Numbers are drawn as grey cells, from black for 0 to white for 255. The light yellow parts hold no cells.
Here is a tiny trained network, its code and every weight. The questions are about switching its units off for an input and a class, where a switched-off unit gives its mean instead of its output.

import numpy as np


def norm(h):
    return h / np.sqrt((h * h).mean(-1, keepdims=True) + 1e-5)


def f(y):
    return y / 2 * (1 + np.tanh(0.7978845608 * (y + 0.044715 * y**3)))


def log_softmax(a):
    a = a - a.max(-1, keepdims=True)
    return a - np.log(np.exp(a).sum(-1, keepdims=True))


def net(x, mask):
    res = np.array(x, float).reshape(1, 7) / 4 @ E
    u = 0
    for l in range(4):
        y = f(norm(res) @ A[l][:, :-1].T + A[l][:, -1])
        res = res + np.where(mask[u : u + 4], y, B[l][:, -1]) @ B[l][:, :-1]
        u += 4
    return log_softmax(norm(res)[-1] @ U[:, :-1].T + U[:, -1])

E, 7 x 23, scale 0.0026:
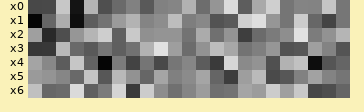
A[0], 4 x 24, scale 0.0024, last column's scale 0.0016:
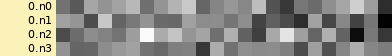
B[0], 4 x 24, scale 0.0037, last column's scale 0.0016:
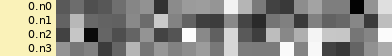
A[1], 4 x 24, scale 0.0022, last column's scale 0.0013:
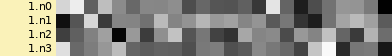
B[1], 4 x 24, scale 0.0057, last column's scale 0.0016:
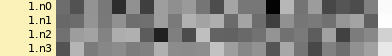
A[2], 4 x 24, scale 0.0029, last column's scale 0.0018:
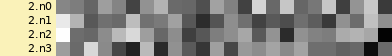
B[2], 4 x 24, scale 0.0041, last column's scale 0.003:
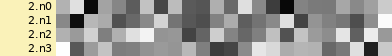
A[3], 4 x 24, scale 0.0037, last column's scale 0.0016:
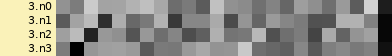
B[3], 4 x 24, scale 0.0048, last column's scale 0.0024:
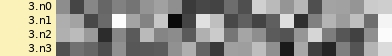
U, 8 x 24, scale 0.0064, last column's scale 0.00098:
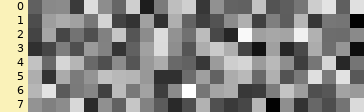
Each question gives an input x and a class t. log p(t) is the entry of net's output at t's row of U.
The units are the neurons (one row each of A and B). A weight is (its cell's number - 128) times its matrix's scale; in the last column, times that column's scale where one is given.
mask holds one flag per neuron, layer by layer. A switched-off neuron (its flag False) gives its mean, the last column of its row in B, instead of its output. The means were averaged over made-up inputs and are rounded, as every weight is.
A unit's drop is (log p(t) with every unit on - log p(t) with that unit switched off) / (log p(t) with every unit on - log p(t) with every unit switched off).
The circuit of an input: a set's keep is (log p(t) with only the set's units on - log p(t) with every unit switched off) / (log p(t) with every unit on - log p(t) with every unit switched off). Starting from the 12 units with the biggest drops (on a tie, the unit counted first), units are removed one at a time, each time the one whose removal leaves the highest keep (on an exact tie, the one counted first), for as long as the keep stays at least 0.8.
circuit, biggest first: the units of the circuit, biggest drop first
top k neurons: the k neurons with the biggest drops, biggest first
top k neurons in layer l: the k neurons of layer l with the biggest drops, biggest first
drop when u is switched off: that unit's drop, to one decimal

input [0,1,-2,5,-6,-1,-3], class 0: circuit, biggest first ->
3.n1
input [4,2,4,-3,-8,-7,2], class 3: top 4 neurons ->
3.n3; 0.n0; 1.n1; 2.n1
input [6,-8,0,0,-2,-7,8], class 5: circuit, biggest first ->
2.n2; 3.n0
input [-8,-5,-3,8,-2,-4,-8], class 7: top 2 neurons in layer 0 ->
0.n1; 0.n3
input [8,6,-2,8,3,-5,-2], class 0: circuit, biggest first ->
3.n1; 1.n1
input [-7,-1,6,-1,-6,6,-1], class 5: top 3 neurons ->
2.n2; 3.n0; 1.n3
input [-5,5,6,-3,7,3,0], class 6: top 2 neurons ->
2.n0; 3.n2
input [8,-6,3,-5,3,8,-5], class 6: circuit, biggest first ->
2.n0; 3.n2
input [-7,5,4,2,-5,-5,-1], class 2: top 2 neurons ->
0.n2; 1.n0
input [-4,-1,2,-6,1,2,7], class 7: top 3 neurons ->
1.n0; 0.n1; 2.n1
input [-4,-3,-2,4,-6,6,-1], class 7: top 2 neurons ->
0.n1; 2.n1
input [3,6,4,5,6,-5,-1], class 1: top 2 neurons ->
1.n2; 1.n0
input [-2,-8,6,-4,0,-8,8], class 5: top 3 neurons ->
2.n2; 3.n0; 2.n1
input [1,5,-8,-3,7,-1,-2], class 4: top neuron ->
2.n3
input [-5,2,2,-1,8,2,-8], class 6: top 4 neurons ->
2.n0; 1.n3; 3.n2; 2.n1
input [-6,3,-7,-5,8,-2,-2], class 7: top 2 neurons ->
1.n0; 0.n1
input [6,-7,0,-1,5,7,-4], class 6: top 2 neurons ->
2.n0; 3.n2
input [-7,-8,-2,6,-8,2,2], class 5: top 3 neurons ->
2.n2; 3.n0; 0.n0
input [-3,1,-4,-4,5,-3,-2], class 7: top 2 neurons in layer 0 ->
0.n1; 0.n0
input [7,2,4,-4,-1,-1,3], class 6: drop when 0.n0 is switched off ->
0.0
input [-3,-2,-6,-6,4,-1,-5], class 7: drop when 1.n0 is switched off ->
0.1
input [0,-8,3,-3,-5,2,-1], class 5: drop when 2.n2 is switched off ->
0.2
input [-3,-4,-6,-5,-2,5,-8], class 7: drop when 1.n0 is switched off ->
0.3
